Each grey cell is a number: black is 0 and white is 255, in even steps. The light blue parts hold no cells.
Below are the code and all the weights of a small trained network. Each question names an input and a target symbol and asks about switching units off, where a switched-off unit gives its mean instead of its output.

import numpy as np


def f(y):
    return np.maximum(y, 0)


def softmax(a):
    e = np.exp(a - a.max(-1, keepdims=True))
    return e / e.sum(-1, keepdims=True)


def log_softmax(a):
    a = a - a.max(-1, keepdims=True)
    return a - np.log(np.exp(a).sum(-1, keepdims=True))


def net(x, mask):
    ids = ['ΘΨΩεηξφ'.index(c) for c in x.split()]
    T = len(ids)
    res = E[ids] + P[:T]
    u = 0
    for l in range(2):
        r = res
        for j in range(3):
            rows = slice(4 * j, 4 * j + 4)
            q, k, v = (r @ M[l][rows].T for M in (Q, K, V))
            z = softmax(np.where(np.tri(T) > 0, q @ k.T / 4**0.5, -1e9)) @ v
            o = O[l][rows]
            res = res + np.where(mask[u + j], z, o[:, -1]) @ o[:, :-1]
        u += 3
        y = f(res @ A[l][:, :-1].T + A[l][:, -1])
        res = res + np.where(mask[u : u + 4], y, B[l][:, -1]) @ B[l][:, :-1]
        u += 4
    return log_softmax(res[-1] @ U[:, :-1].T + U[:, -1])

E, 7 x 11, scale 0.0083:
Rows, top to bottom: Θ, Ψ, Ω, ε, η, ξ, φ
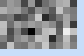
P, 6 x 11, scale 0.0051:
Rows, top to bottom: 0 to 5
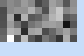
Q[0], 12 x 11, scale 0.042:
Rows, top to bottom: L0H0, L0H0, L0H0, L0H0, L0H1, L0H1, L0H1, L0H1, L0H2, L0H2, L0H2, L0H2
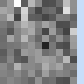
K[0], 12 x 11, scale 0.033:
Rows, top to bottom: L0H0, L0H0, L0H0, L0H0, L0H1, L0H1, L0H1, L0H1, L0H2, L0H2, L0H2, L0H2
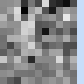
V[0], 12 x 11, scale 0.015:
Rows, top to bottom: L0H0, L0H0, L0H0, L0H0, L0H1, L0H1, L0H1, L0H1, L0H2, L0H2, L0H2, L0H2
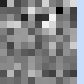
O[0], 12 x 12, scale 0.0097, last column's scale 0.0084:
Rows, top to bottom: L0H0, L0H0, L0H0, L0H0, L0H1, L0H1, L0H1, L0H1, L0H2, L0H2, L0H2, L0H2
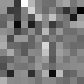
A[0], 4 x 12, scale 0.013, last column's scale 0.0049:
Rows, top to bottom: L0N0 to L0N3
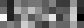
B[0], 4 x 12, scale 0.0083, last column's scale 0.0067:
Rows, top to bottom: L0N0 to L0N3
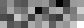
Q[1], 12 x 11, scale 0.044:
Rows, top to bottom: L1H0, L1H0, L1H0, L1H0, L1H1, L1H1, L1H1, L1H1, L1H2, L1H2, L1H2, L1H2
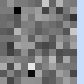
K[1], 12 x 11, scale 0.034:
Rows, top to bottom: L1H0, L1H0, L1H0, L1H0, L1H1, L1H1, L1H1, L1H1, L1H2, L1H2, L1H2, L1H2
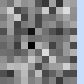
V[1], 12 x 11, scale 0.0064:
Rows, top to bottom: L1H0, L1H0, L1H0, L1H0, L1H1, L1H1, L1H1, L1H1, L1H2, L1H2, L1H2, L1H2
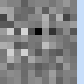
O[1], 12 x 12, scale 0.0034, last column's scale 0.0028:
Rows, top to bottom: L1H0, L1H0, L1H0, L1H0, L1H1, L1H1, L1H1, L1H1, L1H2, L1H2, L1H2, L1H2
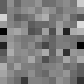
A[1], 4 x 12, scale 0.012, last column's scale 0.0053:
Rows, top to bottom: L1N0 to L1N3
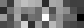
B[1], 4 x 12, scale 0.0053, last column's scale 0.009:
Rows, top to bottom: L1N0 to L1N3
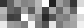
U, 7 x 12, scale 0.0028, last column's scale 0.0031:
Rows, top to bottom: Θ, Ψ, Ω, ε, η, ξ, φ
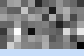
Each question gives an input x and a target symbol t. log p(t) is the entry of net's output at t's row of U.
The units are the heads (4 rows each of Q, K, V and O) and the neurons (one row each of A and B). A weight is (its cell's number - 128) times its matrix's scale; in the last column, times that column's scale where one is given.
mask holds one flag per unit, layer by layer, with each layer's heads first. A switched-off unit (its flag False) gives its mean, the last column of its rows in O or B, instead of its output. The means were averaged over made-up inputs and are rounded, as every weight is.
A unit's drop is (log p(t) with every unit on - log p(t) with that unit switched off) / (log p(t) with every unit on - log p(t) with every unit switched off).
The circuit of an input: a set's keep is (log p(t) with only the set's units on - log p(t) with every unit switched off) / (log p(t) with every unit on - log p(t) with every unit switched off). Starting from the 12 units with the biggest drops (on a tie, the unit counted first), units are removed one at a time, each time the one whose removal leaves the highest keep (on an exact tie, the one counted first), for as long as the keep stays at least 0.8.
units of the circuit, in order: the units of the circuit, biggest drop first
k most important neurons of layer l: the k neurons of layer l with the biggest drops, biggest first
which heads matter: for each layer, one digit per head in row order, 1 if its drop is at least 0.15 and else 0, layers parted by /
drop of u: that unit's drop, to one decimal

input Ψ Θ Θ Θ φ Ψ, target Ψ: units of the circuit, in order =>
L0H0; L0N3
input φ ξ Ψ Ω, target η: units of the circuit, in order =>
L0H0; L0H1
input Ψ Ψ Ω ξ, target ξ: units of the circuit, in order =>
L0H0; L1N0
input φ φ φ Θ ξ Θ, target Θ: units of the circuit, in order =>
L0H0; L0N1; L0H1
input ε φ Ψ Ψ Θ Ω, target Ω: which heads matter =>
100 / 000
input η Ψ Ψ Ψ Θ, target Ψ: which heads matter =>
010 / 000
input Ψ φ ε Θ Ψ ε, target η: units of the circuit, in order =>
L0H0; L0H1
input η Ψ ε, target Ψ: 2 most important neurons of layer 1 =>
L1N2; L1N1
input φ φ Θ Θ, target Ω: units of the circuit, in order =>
L1N3; L0H0; L0H1
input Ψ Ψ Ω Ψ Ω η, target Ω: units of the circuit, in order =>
L0H0
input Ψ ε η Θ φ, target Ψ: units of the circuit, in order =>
L0H1; L1N2
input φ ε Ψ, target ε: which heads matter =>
110 / 000
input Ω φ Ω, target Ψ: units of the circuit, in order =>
L0H0; L0H2
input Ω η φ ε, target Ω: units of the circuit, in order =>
L0H2
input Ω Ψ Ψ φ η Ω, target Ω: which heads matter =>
001 / 010
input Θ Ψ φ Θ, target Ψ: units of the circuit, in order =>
L0H0; L0N3
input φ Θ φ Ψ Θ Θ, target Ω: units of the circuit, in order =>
L0H0; L1N3; L0H1
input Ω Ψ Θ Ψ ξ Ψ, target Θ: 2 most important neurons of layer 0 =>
L0N1; L0N3
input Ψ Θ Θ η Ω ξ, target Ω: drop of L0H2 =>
0.2
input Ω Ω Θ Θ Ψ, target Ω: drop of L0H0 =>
0.8
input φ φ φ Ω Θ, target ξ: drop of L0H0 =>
1.2
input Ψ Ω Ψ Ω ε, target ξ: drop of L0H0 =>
1.1
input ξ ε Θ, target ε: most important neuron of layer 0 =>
L0N0
